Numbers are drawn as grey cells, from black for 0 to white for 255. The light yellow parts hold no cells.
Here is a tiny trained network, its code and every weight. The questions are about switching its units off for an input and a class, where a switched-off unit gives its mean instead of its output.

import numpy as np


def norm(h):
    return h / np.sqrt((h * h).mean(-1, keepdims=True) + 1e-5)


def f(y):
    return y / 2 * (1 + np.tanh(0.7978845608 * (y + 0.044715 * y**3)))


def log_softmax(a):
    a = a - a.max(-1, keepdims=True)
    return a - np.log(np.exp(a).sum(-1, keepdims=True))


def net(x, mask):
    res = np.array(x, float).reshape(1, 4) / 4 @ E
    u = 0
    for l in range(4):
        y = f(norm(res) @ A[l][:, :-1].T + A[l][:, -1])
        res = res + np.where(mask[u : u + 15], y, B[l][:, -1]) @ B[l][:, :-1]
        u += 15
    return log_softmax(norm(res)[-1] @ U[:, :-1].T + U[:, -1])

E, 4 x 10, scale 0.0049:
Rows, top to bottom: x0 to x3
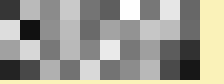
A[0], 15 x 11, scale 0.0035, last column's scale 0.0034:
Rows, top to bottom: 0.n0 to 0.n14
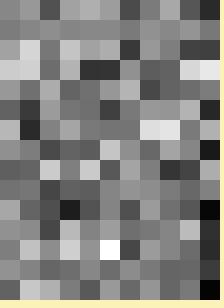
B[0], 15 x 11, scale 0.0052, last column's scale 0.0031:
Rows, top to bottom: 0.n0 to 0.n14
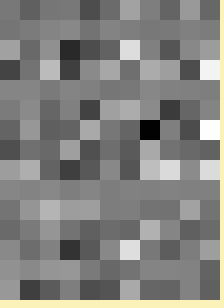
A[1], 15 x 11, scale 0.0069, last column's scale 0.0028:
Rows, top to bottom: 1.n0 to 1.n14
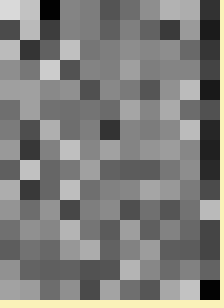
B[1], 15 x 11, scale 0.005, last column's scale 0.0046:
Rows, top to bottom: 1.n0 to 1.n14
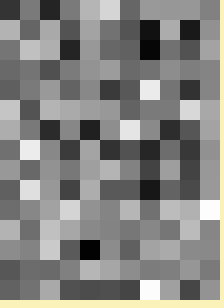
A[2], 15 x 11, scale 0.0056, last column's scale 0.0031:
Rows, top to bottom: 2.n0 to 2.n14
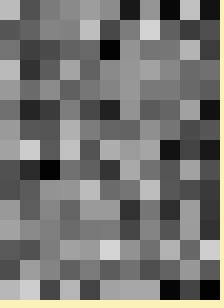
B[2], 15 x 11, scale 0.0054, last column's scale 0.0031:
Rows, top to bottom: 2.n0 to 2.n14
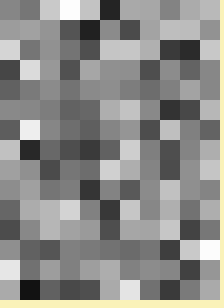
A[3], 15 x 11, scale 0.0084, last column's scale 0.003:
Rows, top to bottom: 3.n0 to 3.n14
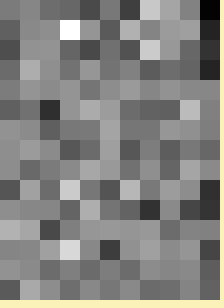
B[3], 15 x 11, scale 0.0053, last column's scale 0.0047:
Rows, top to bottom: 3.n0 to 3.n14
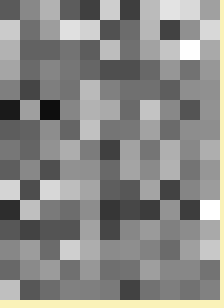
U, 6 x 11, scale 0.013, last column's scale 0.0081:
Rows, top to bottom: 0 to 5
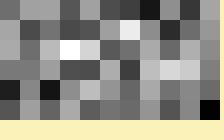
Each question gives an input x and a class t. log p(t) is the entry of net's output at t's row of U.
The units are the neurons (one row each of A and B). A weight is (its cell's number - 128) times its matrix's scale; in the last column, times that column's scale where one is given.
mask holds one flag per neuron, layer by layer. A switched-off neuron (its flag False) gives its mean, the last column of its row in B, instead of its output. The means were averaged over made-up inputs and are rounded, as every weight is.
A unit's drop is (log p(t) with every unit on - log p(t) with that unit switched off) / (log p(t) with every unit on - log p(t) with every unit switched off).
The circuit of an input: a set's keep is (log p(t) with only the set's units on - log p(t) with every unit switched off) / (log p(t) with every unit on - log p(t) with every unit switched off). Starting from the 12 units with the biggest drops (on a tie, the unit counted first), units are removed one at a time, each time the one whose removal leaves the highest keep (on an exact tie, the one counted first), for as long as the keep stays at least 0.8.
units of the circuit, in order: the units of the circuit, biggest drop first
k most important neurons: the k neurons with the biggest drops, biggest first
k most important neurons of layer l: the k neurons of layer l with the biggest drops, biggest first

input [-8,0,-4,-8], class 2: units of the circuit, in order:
(2.n0)
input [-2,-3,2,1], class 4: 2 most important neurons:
(1.n10; 0.n6)
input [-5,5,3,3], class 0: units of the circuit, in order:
(1.n2; 1.n7; 1.n9)
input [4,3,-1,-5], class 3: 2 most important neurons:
(1.n10; 1.n14)
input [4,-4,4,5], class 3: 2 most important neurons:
(1.n10; 0.n6)
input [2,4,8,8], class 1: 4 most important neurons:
(0.n3; 2.n14; 2.n7; 0.n12)
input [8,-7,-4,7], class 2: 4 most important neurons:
(0.n6; 1.n2; 1.n9; 1.n7)
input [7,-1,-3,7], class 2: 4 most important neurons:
(0.n3; 1.n5; 3.n1; 1.n14)
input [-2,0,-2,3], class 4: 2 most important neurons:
(0.n3; 1.n14)
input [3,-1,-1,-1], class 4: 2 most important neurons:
(3.n5; 1.n10)
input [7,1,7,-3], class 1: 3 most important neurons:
(1.n10; 2.n14; 2.n7)
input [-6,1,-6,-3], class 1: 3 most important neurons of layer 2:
(2.n2; 2.n5; 2.n8)
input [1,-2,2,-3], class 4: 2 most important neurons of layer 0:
(0.n3; 0.n8)
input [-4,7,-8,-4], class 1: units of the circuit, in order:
(1.n6)
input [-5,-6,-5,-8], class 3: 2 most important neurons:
(0.n6; 1.n14)
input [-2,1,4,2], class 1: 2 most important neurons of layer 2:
(2.n14; 2.n7)
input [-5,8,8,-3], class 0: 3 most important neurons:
(1.n2; 1.n9; 1.n7)
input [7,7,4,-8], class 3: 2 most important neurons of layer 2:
(2.n0; 2.n10)
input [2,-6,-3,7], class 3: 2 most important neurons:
(0.n6; 2.n1)
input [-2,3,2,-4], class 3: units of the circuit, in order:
(1.n14)
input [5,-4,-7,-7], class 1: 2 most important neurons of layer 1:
(1.n6; 1.n12)
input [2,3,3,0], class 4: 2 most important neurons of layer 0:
(0.n6; 0.n12)
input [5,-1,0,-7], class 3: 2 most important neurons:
(1.n14; 1.n10)
